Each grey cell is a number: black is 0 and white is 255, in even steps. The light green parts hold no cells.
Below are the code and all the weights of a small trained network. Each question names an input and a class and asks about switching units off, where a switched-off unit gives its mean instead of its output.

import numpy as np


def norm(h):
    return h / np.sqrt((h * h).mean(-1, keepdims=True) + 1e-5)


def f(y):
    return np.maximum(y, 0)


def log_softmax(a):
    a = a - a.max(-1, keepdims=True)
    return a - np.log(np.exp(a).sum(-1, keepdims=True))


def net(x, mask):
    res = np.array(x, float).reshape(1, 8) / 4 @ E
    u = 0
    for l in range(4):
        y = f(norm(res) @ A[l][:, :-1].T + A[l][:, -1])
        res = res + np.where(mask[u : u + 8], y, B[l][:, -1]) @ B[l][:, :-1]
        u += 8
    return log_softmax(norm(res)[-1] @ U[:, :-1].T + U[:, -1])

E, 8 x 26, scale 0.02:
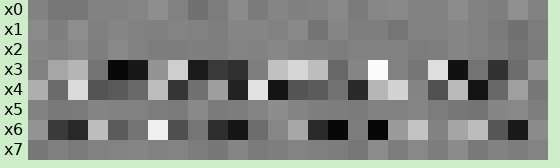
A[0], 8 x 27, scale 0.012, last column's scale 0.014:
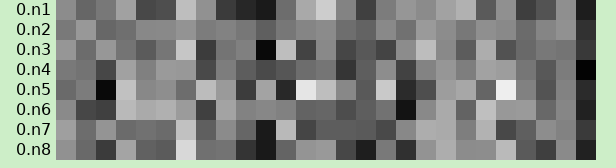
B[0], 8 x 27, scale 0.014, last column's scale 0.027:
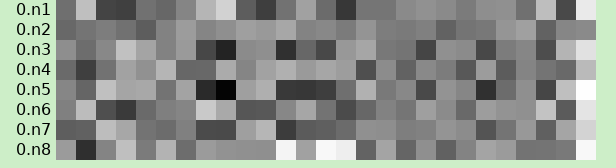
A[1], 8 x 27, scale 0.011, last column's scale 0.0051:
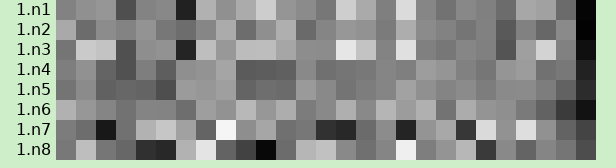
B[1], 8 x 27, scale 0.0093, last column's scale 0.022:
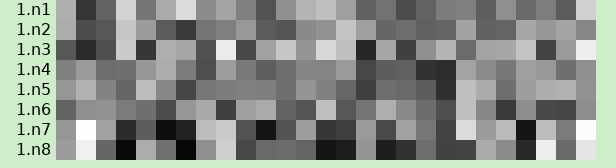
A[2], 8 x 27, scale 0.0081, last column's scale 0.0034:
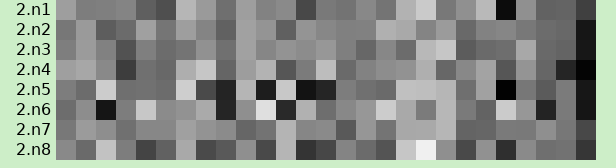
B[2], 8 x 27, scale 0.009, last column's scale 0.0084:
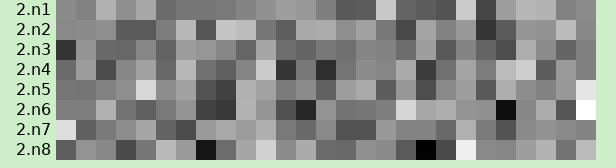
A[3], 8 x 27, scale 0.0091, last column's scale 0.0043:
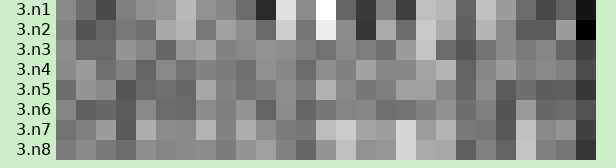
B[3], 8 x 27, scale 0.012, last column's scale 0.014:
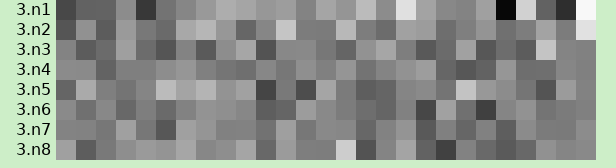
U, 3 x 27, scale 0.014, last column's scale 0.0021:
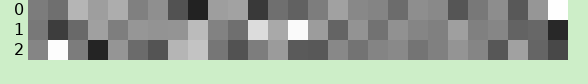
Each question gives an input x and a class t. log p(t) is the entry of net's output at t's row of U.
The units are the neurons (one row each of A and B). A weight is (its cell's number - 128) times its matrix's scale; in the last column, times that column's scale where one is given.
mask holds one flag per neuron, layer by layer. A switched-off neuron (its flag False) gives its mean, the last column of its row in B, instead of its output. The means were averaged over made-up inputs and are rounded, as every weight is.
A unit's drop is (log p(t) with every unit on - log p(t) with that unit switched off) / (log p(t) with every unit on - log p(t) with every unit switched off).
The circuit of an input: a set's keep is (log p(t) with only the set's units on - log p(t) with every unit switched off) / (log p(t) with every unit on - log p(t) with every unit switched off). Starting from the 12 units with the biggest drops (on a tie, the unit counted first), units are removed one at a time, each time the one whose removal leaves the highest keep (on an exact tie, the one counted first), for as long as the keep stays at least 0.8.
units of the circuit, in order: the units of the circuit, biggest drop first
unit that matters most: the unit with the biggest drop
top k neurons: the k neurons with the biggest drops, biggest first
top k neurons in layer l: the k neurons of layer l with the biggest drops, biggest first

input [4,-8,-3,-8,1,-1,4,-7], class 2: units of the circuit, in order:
(1.n7)
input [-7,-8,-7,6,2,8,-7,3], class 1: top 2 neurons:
(1.n3; 0.n1)
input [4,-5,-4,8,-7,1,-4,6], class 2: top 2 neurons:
(1.n8; 0.n3)
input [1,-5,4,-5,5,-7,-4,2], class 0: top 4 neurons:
(0.n1; 0.n6; 0.n8; 1.n8)
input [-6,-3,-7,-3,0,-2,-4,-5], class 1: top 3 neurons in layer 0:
(0.n5; 0.n1; 0.n6)
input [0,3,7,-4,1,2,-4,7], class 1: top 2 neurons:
(0.n5; 0.n1)
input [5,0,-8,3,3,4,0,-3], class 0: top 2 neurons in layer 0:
(0.n3; 0.n7)
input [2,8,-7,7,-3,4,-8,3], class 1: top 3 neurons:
(1.n3; 0.n1; 0.n6)
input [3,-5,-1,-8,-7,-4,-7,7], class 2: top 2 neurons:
(0.n8; 0.n3)
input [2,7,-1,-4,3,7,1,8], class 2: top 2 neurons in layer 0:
(0.n6; 0.n5)
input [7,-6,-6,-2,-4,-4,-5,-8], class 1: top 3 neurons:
(0.n3; 0.n5; 0.n7)
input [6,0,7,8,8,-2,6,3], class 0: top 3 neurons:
(0.n3; 0.n7; 0.n6)
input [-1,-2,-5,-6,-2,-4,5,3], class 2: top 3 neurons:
(0.n6; 1.n7; 1.n3)
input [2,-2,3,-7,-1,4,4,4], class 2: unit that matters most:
1.n7
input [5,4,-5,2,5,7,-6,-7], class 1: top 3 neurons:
(0.n5; 1.n3; 0.n3)
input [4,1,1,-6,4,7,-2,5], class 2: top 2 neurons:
(0.n5; 1.n7)
